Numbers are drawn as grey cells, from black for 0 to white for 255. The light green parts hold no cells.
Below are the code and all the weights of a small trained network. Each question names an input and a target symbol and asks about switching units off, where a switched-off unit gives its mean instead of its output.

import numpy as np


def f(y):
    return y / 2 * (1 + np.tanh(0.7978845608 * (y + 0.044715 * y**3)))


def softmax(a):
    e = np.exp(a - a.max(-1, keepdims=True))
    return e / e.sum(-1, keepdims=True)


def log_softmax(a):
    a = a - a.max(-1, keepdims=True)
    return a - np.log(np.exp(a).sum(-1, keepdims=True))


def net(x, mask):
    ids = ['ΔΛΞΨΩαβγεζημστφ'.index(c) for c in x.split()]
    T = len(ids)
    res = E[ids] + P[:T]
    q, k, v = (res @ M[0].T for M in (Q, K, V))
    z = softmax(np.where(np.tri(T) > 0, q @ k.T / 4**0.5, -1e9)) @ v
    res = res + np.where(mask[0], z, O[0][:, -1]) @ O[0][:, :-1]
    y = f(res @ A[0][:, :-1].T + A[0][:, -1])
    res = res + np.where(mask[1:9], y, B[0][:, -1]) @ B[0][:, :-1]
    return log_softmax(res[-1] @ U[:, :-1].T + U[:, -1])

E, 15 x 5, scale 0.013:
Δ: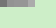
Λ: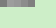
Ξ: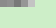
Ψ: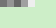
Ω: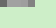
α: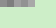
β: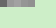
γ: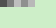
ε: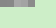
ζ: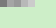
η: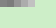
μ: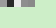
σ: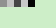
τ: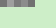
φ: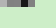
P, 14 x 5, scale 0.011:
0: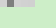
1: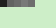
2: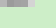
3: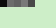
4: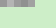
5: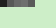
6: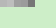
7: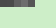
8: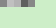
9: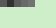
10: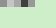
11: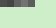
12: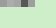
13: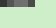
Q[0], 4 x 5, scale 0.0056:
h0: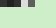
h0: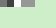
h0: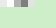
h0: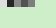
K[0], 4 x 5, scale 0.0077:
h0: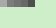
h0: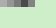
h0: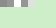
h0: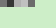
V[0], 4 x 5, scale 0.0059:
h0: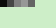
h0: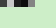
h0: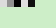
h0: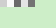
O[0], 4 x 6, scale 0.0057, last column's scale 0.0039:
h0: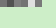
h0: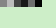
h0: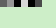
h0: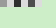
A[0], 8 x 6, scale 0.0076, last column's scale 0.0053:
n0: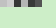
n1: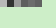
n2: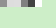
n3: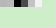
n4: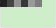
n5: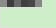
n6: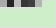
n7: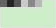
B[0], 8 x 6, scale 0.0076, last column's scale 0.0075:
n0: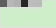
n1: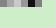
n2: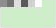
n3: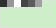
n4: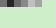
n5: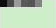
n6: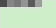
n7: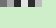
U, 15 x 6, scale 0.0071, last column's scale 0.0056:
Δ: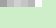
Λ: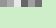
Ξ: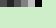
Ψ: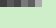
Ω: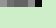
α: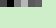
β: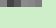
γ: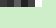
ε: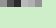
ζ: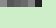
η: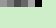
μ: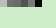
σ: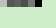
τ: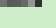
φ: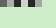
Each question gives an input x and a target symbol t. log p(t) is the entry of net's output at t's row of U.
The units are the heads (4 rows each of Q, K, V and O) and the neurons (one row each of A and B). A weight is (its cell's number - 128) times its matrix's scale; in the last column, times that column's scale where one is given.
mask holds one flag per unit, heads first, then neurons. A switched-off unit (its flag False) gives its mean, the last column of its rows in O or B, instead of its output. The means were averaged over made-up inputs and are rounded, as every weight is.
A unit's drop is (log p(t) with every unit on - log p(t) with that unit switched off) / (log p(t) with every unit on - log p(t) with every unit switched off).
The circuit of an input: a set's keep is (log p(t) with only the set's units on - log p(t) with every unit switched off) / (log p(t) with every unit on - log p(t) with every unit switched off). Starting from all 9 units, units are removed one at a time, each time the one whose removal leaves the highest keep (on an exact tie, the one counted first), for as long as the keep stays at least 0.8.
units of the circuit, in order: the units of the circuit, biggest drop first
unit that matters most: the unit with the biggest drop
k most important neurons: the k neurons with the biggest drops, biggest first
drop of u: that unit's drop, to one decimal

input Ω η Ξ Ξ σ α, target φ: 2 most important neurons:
[n2; n7]
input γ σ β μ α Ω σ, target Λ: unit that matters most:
n0
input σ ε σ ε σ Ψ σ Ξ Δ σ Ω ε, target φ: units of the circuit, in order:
[h0; n7]
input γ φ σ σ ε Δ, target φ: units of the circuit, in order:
[h0; n2]
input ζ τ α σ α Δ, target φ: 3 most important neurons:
[n2; n7; n0]
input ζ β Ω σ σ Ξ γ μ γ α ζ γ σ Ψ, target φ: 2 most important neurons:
[n2; n7]
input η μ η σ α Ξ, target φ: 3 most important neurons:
[n2; n7; n0]
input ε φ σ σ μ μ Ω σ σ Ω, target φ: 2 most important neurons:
[n7; n2]
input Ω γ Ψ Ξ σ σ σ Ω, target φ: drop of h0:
0.6
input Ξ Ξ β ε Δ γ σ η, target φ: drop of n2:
0.2
